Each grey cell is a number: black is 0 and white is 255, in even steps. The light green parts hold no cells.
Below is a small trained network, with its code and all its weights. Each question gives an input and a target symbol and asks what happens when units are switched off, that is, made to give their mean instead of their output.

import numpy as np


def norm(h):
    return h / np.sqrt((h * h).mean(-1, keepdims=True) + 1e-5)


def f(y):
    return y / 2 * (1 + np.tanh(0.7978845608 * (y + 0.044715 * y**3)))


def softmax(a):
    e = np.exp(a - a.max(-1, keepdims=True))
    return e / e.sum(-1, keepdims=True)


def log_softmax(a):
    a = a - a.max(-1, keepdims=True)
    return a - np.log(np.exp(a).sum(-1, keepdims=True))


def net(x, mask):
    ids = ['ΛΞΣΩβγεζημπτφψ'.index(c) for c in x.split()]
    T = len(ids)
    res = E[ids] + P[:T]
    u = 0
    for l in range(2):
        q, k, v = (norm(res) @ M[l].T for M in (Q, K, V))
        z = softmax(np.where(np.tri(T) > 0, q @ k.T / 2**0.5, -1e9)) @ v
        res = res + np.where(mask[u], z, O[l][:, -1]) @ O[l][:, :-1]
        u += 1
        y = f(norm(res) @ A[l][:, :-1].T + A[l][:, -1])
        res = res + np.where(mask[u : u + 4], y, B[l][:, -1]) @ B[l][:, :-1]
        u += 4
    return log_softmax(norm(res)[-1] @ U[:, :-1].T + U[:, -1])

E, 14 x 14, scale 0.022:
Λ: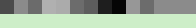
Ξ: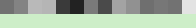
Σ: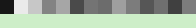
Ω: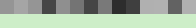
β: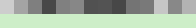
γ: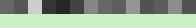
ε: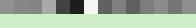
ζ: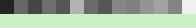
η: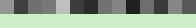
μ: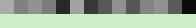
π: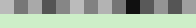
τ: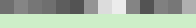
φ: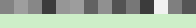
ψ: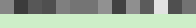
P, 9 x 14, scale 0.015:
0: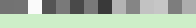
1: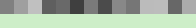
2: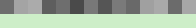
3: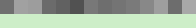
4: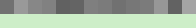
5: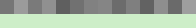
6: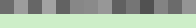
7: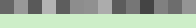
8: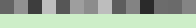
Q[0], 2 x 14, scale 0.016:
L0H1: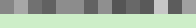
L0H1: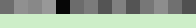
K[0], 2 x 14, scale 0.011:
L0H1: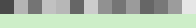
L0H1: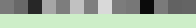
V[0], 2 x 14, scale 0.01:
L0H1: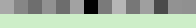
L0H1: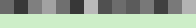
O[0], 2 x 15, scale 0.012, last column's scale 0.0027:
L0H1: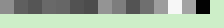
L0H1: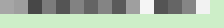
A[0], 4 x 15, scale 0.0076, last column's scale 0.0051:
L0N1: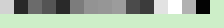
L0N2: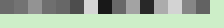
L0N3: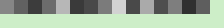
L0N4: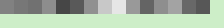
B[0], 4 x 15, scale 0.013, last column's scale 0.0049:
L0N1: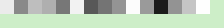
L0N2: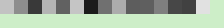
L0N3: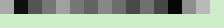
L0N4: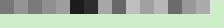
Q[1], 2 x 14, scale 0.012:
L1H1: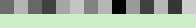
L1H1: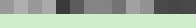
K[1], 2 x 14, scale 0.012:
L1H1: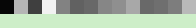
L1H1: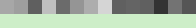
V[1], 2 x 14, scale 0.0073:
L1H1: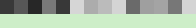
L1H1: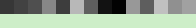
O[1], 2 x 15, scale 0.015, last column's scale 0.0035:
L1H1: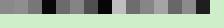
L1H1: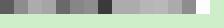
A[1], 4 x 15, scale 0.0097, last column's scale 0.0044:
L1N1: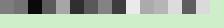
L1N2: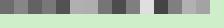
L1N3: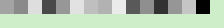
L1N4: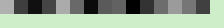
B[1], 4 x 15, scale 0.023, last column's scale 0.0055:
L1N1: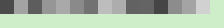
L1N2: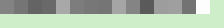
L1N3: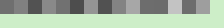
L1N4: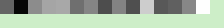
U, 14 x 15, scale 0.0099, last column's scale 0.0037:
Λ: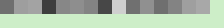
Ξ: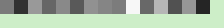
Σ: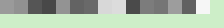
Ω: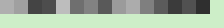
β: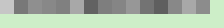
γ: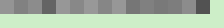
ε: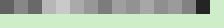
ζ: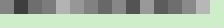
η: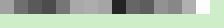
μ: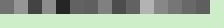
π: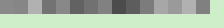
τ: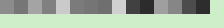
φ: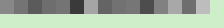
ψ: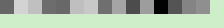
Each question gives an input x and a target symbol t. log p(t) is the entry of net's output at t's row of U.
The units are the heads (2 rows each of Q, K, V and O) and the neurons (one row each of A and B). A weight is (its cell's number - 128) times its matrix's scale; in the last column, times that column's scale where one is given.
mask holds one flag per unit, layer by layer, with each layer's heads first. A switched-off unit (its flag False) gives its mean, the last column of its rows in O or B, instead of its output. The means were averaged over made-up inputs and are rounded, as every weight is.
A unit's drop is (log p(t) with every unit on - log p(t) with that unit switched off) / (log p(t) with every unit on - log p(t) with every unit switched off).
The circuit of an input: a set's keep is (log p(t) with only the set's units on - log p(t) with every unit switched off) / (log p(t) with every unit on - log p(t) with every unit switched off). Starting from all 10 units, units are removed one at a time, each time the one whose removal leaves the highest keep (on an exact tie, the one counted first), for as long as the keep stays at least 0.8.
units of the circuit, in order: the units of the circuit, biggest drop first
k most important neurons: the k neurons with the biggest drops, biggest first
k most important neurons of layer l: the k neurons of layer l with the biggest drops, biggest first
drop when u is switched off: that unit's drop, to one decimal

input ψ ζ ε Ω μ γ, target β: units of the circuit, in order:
[L0N1 L0H1]
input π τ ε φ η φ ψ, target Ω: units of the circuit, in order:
[L0H1 L1N2]
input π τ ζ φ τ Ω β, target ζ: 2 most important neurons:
[L1N4 L0N4]
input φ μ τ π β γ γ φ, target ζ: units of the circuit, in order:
[L1H1 L1N4]
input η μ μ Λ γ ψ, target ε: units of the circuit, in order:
[L1H1]
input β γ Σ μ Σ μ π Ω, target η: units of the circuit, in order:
[L1H1 L1N4 L0N2]
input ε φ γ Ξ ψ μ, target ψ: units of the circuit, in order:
[L0H1 L1N2]
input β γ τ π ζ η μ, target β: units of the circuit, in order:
[L0N1 L0H1]
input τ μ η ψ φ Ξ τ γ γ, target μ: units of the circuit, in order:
[L0N1 L0N2 L1N2]
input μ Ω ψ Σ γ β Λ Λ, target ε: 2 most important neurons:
[L1N2 L1N1]
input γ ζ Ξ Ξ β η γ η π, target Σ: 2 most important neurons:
[L1N2 L0N2]
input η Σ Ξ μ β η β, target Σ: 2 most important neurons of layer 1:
[L1N1 L1N2]
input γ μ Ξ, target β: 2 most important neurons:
[L0N1 L0N2]
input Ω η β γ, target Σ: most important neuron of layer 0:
[L0N1]
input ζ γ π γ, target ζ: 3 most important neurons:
[L1N4 L0N2 L0N1]
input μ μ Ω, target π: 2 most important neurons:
[L1N4 L0N4]
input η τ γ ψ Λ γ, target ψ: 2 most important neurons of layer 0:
[L0N4 L0N2]
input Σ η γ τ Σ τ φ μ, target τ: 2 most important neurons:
[L0N4 L0N1]
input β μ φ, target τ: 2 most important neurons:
[L0N2 L0N1]
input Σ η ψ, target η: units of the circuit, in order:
[L1H1]
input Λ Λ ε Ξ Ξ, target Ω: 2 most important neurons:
[L1N2 L0N4]
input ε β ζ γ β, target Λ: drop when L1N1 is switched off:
0.0
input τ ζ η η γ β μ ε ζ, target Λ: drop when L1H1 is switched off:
0.8
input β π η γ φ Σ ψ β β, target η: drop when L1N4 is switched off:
0.1
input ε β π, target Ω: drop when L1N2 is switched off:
0.3
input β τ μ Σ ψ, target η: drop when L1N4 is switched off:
0.2
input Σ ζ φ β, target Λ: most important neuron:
[L0N1]
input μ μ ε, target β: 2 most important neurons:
[L0N1 L0N2]
